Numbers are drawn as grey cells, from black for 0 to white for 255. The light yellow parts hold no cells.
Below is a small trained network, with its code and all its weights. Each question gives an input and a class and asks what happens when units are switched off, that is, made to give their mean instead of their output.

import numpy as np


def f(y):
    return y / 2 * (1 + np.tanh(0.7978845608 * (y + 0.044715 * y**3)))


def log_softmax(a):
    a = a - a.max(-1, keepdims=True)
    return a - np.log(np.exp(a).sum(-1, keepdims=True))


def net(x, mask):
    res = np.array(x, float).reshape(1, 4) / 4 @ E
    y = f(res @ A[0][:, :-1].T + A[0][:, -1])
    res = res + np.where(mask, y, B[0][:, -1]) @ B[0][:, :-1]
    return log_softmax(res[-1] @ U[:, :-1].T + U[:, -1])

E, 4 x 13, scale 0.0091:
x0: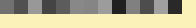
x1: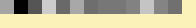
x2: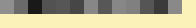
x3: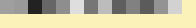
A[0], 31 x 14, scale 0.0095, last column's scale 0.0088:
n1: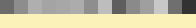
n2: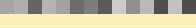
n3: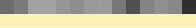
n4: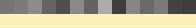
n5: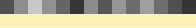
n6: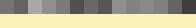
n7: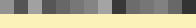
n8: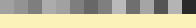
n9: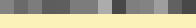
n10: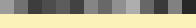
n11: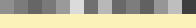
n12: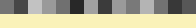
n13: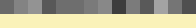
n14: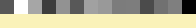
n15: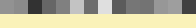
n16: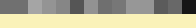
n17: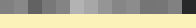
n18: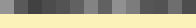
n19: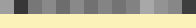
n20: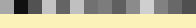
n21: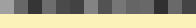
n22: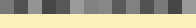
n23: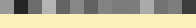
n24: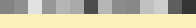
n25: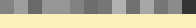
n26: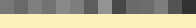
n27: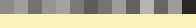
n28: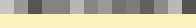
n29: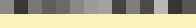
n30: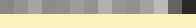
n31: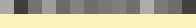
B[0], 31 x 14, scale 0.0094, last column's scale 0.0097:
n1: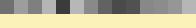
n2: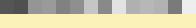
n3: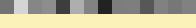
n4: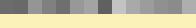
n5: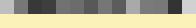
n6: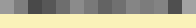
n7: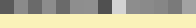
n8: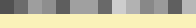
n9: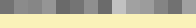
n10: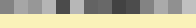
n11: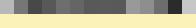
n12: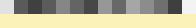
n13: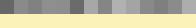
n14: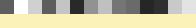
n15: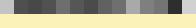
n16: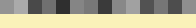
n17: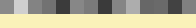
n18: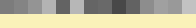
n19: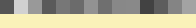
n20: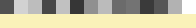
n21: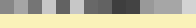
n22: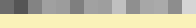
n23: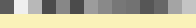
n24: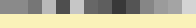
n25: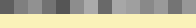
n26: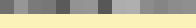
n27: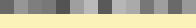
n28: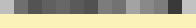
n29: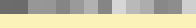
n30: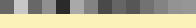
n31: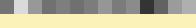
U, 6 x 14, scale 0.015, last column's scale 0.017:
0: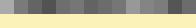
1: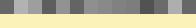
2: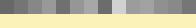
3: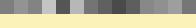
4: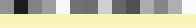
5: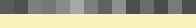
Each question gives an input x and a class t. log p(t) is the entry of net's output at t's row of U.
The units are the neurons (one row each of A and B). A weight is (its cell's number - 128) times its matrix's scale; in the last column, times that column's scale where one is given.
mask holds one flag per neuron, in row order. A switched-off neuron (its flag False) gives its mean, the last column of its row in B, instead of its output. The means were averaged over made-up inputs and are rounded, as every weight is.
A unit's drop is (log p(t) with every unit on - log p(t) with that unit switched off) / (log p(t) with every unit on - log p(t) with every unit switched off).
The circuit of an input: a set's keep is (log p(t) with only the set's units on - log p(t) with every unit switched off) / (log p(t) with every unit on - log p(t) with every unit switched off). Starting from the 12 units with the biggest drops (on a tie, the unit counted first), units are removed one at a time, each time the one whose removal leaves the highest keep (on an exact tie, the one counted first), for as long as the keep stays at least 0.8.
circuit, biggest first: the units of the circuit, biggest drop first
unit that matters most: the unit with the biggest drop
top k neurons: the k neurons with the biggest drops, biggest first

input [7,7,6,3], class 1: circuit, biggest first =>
n20
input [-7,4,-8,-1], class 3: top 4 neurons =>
n24, n1, n30, n29
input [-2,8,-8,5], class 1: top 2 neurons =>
n20, n23
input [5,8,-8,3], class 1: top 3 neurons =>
n20, n23, n19
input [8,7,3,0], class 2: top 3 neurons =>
n29, n22, n14
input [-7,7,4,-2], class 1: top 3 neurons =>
n20, n23, n31
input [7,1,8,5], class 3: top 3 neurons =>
n21, n18, n10
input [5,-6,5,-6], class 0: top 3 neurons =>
n5, n12, n20
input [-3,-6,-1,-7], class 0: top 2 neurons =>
n5, n12
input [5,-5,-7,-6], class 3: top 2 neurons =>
n24, n1
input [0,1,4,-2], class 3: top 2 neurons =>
n21, n20
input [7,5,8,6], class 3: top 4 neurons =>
n21, n18, n10, n2
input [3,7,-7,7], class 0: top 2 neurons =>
n15, n11
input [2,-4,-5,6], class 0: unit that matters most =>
n15
